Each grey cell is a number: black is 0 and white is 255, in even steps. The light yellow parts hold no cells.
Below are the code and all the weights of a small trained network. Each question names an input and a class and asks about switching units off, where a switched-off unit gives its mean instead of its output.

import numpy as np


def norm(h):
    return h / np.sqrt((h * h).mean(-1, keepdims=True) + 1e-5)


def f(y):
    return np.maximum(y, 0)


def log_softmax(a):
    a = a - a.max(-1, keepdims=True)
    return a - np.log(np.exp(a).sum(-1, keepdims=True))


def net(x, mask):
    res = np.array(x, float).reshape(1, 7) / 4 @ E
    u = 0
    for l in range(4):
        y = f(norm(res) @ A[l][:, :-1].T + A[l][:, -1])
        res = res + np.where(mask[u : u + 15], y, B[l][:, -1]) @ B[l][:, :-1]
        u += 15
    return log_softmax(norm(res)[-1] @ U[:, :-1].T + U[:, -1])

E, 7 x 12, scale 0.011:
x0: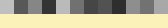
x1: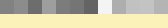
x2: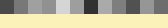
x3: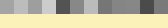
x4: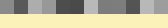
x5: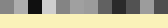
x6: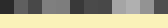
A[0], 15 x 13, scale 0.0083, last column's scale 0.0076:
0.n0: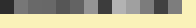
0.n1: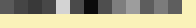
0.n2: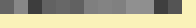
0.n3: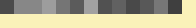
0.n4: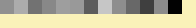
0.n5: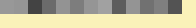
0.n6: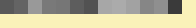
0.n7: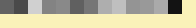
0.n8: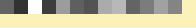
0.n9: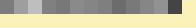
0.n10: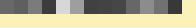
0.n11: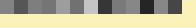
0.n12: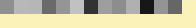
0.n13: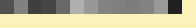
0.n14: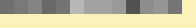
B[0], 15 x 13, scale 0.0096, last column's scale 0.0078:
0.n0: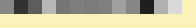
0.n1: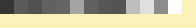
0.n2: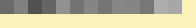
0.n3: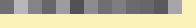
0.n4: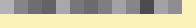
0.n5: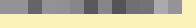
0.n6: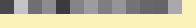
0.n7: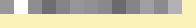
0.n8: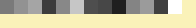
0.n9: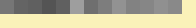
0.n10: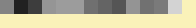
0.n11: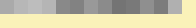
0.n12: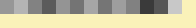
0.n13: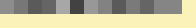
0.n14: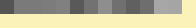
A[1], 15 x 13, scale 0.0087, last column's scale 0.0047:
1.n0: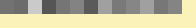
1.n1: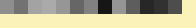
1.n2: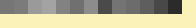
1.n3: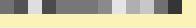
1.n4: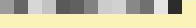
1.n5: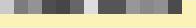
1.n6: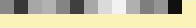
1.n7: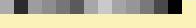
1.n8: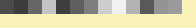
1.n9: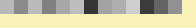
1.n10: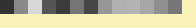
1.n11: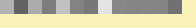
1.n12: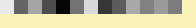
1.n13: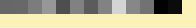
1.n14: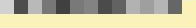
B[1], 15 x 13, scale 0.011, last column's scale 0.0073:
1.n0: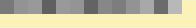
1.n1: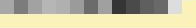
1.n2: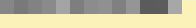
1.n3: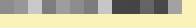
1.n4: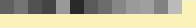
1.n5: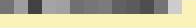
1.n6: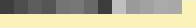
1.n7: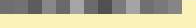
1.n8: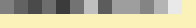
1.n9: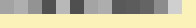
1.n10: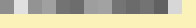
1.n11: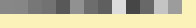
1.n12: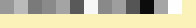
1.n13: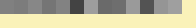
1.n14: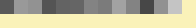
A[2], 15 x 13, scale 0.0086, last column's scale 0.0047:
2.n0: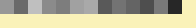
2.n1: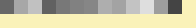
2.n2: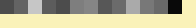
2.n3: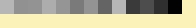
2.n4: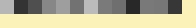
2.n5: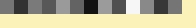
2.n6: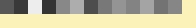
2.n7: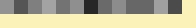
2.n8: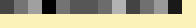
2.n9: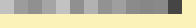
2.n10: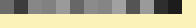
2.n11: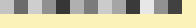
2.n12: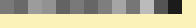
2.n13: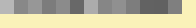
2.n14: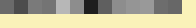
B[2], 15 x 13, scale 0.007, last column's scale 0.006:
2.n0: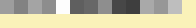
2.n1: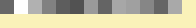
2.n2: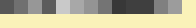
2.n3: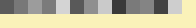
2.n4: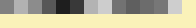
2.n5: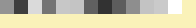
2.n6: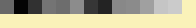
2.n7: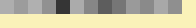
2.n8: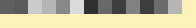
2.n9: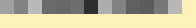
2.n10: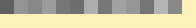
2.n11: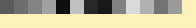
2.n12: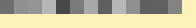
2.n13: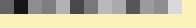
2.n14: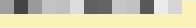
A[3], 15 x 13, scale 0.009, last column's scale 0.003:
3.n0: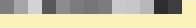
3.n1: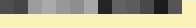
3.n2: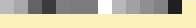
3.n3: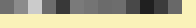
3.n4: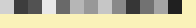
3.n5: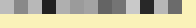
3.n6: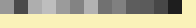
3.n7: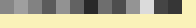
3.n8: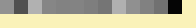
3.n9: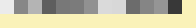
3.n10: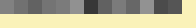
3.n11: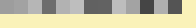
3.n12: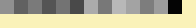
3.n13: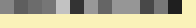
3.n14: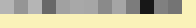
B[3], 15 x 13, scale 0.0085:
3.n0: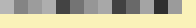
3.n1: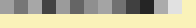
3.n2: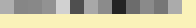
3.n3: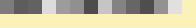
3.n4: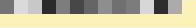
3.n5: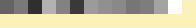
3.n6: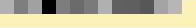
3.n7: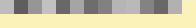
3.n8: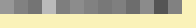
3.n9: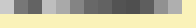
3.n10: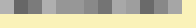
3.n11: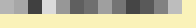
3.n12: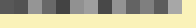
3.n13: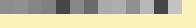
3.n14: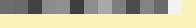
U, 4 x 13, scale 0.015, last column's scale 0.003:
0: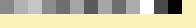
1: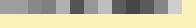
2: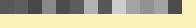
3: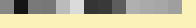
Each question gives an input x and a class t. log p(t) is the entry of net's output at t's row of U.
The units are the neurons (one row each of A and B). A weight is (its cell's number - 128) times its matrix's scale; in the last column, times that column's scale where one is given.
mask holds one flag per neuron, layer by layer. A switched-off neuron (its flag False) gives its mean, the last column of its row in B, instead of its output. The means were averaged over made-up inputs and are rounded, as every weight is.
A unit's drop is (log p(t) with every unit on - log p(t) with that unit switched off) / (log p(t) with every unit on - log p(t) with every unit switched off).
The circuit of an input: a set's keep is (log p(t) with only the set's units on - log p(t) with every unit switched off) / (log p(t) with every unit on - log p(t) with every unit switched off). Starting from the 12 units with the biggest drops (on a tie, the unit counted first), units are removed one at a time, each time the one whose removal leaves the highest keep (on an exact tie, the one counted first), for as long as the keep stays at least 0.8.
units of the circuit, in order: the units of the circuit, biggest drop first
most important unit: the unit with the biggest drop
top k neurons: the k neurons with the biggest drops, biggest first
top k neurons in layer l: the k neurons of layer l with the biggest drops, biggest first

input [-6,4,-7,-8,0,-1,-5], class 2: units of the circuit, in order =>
(0.n8; 1.n8)
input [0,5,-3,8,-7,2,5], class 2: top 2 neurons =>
(1.n8; 0.n8)
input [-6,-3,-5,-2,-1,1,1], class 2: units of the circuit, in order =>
(0.n0; 1.n8)
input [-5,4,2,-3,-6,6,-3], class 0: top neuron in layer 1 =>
(1.n12)
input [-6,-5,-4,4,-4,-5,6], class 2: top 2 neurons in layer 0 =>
(0.n0; 0.n8)
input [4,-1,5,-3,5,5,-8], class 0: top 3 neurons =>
(1.n12; 3.n4; 0.n8)
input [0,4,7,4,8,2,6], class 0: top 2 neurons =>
(0.n7; 1.n12)
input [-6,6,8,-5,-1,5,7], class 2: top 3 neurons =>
(0.n8; 1.n8; 0.n10)
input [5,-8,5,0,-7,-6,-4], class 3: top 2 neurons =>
(0.n1; 1.n12)
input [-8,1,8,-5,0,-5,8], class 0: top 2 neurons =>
(1.n10; 0.n7)
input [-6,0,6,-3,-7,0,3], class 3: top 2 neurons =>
(1.n12; 0.n1)
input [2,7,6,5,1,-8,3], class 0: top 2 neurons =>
(0.n8; 1.n12)
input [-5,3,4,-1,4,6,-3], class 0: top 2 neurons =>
(0.n0; 3.n4)
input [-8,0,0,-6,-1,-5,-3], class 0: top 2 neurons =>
(1.n12; 0.n8)
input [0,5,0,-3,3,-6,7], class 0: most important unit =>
1.n10
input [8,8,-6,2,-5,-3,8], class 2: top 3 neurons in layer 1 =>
(1.n10; 1.n1; 1.n8)
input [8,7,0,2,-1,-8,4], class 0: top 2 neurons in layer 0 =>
(0.n1; 0.n8)
